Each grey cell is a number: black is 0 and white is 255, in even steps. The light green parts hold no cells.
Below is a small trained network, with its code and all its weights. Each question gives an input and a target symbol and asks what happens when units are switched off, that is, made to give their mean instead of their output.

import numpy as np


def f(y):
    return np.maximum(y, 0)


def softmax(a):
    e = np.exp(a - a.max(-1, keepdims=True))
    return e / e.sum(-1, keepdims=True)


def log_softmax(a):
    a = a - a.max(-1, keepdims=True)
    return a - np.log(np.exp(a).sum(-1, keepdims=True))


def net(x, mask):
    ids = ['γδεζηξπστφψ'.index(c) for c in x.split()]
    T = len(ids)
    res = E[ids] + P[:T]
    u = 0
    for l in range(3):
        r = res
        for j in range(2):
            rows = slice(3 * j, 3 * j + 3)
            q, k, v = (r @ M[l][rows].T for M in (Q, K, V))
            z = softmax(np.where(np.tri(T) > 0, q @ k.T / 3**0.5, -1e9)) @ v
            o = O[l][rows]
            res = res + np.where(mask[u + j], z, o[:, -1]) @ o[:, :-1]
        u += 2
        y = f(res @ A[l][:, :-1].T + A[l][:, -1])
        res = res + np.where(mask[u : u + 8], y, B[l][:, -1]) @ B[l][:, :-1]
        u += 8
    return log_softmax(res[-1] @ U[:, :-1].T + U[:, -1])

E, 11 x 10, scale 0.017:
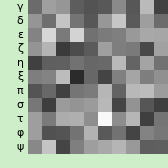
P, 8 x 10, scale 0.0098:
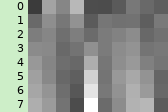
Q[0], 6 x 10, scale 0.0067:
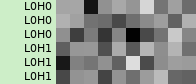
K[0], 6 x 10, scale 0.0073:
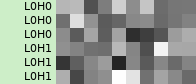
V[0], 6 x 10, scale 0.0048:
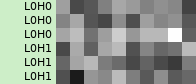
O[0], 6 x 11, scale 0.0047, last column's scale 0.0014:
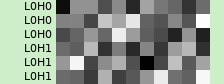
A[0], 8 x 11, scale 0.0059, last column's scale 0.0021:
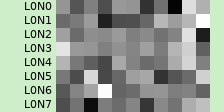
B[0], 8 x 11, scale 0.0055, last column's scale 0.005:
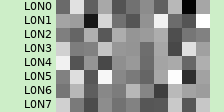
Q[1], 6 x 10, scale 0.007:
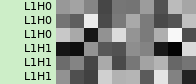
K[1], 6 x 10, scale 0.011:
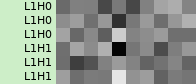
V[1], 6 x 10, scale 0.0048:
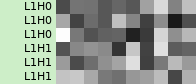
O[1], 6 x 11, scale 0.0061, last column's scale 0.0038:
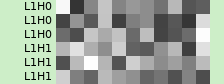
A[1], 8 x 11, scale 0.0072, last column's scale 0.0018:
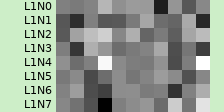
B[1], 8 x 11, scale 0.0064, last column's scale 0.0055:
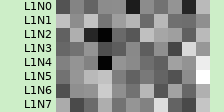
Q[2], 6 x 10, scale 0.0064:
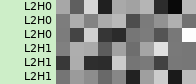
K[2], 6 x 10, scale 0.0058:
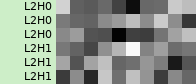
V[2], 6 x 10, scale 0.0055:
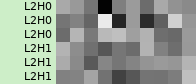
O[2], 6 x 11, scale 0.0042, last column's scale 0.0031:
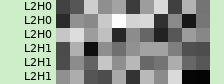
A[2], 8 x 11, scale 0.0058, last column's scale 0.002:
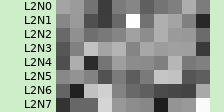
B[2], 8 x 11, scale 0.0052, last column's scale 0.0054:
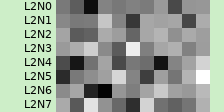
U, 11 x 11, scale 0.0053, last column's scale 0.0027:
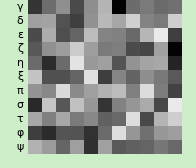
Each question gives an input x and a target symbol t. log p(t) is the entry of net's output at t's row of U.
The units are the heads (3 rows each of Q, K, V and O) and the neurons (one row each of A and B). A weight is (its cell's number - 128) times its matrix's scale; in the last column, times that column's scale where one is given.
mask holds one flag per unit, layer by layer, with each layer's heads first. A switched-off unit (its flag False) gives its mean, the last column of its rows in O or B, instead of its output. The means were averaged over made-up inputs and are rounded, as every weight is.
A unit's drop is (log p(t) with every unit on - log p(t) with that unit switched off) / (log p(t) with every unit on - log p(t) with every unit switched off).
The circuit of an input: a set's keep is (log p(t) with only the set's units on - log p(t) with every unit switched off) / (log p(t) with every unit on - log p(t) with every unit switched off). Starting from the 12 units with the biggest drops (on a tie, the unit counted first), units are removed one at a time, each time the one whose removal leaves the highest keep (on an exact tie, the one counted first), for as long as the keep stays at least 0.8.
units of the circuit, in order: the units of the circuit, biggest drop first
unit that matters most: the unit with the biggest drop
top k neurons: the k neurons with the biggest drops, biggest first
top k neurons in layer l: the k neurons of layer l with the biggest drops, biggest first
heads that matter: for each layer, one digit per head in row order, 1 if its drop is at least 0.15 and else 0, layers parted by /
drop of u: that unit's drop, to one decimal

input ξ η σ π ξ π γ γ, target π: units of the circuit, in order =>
(L1H1; L0H1; L1H0)
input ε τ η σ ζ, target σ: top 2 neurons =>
(L0N0; L1N6)
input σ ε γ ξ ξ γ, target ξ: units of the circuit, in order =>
(L1H1; L1H0; L0N1)
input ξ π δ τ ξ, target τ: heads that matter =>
00 / 00 / 10
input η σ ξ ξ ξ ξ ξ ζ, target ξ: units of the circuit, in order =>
(L1H0; L1H1; L0N1)
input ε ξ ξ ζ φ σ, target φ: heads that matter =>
00 / 01 / 00
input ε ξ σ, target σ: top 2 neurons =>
(L0N0; L0N5)
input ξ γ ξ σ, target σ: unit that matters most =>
L1H0
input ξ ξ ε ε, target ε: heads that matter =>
10 / 00 / 00
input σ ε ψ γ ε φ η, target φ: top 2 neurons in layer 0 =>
(L0N5; L0N4)
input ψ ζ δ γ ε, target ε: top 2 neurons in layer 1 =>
(L1N2; L1N7)
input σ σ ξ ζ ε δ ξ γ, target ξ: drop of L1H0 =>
0.5
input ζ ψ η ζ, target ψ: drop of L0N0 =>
0.2
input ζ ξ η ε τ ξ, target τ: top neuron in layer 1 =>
(L1N2)
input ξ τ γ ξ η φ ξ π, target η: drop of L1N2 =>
0.1
